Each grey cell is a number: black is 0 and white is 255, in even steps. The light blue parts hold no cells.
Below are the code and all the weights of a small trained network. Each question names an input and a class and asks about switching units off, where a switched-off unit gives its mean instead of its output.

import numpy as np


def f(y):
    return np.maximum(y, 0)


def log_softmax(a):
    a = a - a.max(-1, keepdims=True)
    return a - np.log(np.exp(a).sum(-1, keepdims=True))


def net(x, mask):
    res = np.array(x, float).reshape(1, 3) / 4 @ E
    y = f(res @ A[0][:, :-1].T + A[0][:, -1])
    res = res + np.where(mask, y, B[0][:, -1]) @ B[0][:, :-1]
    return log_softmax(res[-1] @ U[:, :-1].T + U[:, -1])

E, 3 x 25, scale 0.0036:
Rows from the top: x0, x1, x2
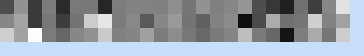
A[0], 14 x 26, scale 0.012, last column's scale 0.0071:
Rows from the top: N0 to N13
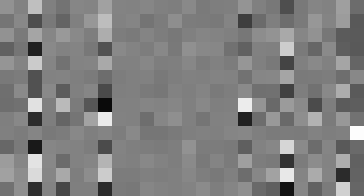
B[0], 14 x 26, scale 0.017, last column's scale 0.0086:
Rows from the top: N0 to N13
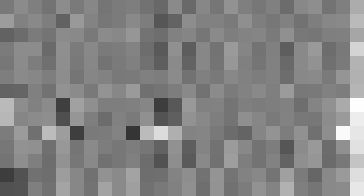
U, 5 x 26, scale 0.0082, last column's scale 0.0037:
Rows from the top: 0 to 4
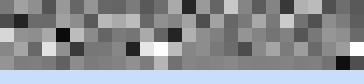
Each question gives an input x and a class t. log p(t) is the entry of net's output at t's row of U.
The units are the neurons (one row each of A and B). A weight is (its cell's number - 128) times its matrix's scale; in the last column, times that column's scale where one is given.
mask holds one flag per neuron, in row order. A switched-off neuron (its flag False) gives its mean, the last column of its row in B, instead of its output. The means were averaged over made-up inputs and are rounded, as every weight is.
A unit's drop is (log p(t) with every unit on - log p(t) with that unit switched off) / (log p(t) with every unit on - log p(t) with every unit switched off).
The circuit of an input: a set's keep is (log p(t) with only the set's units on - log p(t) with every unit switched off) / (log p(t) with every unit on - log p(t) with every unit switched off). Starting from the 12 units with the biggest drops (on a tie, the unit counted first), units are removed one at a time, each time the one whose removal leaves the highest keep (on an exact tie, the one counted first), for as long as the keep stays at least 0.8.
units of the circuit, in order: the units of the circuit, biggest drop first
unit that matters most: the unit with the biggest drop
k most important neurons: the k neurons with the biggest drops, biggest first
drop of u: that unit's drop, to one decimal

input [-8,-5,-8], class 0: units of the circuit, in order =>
(N10)
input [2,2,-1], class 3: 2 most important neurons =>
(N7 N12)
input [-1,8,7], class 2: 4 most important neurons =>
(N8 N1 N10 N3)
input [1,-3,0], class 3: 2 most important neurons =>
(N8 N1)
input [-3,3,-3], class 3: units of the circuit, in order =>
(N7 N13 N11)
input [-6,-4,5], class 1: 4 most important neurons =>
(N12 N10 N3 N2)
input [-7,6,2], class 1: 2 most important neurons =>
(N12 N7)
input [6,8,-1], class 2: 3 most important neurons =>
(N8 N1 N12)
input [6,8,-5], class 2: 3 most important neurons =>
(N8 N1 N12)
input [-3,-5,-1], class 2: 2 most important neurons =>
(N7 N13)
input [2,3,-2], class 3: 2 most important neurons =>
(N7 N12)
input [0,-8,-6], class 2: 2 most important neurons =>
(N7 N11)
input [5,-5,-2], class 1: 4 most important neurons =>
(N13 N8 N6 N1)
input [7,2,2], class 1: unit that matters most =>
N13
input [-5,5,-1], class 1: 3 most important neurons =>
(N12 N7 N2)
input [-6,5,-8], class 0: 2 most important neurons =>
(N10 N3)
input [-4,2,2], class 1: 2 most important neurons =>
(N12 N7)
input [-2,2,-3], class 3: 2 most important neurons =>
(N7 N11)
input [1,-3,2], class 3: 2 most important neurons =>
(N8 N1)
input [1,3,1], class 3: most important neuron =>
(N7)
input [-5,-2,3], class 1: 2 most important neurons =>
(N12 N10)
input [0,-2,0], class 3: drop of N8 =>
0.2
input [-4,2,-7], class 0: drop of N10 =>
0.1
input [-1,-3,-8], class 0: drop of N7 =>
0.0
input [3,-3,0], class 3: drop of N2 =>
0.1
